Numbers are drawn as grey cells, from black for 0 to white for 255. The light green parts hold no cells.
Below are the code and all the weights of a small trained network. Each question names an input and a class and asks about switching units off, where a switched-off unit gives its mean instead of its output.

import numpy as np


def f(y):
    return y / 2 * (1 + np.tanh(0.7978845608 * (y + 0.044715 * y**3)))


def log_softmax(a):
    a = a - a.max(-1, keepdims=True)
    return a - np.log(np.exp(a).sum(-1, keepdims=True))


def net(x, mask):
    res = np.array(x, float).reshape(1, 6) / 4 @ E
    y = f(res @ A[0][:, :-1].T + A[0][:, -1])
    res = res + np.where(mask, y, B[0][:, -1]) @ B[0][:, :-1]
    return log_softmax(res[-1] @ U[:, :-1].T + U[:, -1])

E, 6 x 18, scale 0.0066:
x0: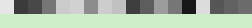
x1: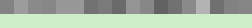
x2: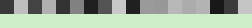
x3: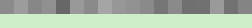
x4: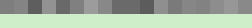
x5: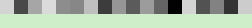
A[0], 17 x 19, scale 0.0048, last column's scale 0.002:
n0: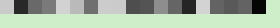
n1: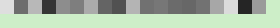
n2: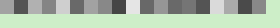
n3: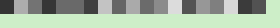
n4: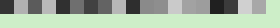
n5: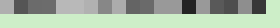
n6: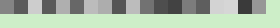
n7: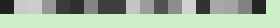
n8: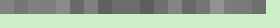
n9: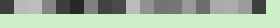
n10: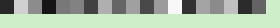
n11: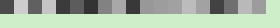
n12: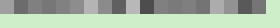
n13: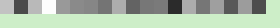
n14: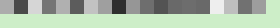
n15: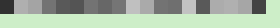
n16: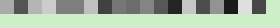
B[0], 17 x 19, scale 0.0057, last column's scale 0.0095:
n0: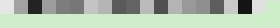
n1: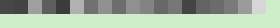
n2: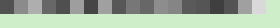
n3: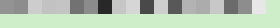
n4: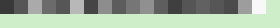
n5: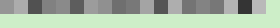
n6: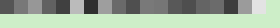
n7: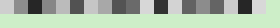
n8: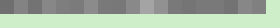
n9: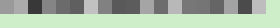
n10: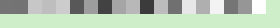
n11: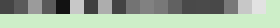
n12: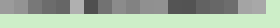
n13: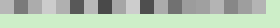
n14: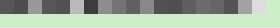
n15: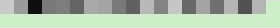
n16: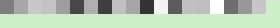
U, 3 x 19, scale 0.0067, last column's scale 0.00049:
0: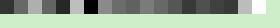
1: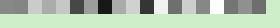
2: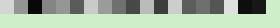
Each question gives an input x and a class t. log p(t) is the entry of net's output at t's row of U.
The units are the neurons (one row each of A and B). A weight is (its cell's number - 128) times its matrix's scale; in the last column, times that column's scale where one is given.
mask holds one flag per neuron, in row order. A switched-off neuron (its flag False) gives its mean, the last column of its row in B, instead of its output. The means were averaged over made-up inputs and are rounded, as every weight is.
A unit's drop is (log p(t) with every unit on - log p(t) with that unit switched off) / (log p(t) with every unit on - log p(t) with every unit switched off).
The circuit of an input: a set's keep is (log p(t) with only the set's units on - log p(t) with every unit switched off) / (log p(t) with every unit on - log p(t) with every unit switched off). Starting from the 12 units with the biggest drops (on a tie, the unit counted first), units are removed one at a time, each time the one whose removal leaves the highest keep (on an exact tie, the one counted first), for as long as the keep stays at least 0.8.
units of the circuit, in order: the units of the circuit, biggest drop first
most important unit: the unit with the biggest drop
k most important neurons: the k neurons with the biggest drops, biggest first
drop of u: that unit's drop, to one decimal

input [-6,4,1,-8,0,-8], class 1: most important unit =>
n10
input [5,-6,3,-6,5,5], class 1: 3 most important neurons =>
[n16 n7 n13]
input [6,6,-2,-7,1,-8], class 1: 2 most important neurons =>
[n10 n3]
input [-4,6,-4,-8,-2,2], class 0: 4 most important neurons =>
[n0 n6 n14 n2]
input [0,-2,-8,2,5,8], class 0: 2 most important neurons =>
[n14 n6]
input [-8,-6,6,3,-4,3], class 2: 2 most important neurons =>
[n7 n15]
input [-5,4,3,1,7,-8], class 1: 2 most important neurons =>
[n10 n3]
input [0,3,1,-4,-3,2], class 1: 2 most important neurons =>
[n6 n14]
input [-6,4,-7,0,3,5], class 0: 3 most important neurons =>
[n6 n14 n2]
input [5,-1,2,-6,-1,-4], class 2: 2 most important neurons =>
[n0 n16]
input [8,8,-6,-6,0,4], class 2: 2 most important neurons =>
[n0 n5]
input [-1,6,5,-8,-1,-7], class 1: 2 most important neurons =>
[n10 n3]
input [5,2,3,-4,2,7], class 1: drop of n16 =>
0.2
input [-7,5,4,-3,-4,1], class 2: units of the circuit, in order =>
[n7]
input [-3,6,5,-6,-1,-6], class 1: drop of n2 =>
0.1
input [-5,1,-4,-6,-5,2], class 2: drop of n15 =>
0.3
